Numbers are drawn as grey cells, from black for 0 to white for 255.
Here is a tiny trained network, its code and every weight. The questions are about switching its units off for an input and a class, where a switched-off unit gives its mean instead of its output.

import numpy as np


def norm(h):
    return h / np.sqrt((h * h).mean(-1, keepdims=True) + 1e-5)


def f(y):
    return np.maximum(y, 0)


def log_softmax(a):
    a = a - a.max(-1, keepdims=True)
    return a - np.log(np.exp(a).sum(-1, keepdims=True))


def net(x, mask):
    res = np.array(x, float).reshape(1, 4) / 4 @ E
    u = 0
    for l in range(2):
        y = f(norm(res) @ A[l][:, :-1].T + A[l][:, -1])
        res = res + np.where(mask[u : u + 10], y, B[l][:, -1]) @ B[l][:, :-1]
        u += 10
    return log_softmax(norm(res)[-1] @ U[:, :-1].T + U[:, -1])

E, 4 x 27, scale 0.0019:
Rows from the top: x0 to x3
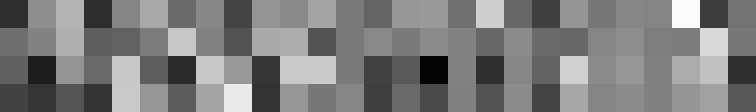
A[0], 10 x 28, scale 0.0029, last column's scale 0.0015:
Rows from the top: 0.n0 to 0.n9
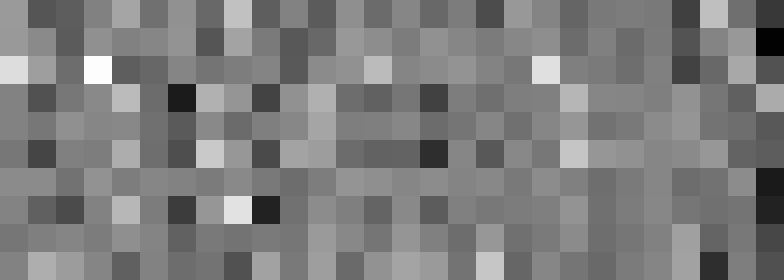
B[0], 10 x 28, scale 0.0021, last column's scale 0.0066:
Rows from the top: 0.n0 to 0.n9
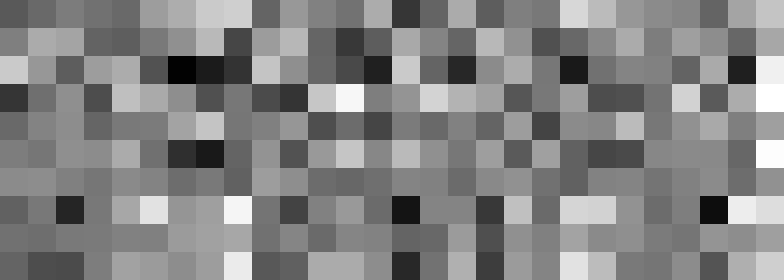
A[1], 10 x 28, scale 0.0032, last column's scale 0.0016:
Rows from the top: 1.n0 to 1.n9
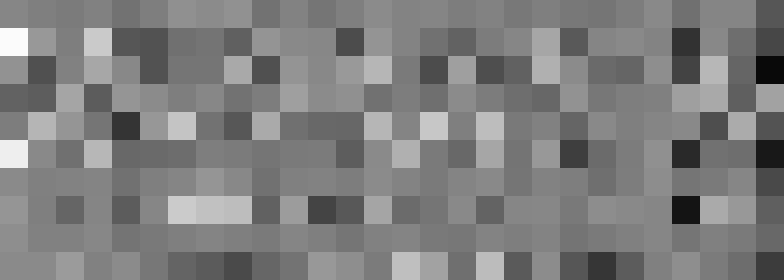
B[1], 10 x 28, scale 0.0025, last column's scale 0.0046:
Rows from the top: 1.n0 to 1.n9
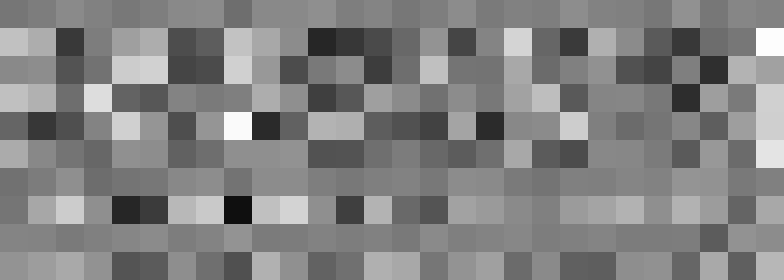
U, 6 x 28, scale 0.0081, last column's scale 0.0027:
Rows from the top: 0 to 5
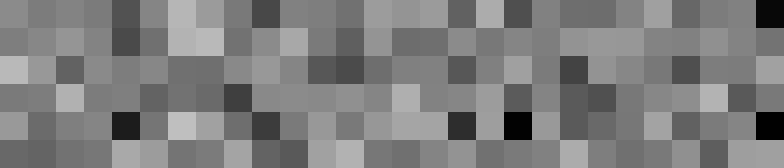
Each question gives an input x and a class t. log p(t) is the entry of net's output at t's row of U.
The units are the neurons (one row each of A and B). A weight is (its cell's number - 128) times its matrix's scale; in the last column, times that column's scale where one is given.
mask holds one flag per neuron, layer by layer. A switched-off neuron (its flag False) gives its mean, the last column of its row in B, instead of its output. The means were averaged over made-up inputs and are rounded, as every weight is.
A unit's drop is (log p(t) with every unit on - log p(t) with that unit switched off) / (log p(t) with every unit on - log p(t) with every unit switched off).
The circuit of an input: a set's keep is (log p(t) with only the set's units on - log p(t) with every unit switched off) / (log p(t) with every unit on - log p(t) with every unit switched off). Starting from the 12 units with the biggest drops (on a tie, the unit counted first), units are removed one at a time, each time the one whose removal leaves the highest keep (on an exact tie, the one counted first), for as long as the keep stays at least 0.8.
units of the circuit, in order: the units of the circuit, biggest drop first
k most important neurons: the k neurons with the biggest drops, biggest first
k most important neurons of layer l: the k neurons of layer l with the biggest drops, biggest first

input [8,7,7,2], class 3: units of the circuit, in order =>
0.n7, 0.n9
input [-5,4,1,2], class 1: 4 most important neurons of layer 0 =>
0.n0, 0.n3, 0.n2, 0.n9
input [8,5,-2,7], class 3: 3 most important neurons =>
0.n7, 0.n9, 1.n1
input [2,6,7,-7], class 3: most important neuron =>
0.n7
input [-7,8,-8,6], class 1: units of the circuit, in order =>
1.n7, 0.n5
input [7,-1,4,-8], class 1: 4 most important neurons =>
0.n3, 0.n5, 0.n7, 1.n4
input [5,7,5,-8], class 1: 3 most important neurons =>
0.n5, 0.n2, 0.n3
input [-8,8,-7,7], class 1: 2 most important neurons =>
1.n7, 0.n0
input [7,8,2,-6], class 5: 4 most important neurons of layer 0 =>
0.n2, 0.n9, 0.n0, 0.n1
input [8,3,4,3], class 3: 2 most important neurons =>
0.n9, 0.n7
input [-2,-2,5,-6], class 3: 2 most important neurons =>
0.n3, 1.n9
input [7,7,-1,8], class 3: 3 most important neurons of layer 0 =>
0.n7, 0.n9, 0.n0
